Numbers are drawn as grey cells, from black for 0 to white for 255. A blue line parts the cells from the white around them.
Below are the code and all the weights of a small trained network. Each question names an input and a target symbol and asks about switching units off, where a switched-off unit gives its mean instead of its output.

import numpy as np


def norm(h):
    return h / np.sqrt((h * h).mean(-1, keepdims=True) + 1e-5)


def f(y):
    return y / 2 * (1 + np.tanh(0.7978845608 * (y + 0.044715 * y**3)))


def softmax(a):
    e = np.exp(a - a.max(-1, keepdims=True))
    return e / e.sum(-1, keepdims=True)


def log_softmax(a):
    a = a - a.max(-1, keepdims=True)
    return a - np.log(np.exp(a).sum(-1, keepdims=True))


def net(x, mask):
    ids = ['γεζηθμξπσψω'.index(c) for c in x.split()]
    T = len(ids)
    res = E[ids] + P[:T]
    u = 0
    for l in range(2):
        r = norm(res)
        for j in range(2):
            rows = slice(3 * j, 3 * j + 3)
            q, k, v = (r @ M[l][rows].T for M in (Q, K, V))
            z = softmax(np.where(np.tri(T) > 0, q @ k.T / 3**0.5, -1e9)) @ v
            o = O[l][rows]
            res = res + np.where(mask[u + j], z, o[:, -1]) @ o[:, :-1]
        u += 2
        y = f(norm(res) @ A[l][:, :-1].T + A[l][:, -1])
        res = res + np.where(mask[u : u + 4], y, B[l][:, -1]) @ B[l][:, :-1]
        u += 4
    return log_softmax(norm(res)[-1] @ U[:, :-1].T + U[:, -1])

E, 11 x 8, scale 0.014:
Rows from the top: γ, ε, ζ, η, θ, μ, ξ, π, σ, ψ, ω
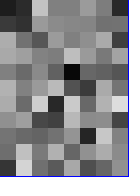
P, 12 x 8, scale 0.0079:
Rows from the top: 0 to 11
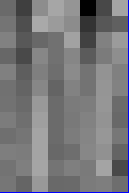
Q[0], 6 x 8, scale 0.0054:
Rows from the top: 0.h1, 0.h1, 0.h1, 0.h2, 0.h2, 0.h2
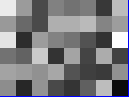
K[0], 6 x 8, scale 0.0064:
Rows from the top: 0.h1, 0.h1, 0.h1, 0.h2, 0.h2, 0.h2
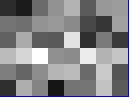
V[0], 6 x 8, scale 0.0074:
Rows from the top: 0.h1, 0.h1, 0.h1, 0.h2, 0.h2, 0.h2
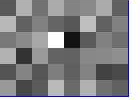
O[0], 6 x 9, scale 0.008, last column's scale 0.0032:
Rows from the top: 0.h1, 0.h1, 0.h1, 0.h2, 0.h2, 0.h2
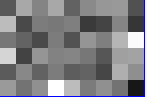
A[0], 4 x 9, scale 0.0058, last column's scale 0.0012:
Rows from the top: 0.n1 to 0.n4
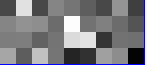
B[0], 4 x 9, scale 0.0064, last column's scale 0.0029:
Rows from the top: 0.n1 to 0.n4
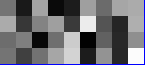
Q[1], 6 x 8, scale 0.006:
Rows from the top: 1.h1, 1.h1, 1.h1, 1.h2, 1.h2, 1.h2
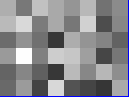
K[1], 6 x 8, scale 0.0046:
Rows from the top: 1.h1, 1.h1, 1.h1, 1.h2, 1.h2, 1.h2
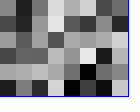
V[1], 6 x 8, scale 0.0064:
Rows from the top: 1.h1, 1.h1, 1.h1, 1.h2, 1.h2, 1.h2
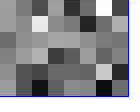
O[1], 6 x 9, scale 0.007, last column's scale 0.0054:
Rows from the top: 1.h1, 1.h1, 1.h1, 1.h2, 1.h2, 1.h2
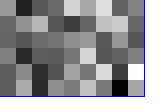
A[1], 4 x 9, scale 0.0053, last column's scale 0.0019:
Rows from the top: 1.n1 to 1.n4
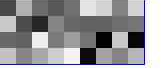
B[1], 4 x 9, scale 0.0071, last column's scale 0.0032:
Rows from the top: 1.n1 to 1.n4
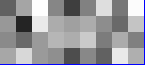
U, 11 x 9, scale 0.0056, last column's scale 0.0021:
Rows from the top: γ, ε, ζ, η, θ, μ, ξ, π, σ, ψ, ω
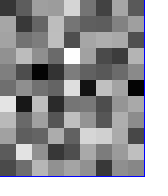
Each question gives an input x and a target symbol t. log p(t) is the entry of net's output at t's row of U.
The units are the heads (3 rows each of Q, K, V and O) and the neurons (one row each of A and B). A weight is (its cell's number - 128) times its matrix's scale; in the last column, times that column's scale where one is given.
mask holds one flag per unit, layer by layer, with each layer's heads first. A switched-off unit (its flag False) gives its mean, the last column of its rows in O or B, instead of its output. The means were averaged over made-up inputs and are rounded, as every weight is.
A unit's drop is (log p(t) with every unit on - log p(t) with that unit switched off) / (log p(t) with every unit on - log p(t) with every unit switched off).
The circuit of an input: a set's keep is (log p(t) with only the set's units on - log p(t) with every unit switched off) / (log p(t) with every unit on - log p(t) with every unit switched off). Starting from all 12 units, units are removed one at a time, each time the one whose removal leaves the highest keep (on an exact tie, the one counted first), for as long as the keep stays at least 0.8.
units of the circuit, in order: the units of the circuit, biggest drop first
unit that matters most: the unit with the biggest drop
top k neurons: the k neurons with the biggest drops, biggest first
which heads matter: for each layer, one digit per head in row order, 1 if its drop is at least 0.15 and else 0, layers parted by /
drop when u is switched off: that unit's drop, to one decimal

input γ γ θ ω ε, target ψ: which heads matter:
01 / 10
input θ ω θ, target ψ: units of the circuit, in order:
(0.h2, 1.h1)
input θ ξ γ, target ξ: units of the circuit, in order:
(0.h2, 1.h2)
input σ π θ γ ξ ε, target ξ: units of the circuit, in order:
(0.h2, 0.h1, 1.h2)
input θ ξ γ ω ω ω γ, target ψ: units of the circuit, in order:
(0.h2, 1.h1)
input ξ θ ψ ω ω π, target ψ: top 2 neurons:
(1.n1, 0.n4)
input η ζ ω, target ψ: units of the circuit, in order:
(0.n4, 1.h1)
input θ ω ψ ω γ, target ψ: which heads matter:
01 / 00
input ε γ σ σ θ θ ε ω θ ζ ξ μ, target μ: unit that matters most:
0.n4
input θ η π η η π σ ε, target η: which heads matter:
10 / 00
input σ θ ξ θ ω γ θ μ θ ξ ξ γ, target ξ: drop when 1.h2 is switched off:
0.4
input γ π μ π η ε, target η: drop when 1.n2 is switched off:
0.0
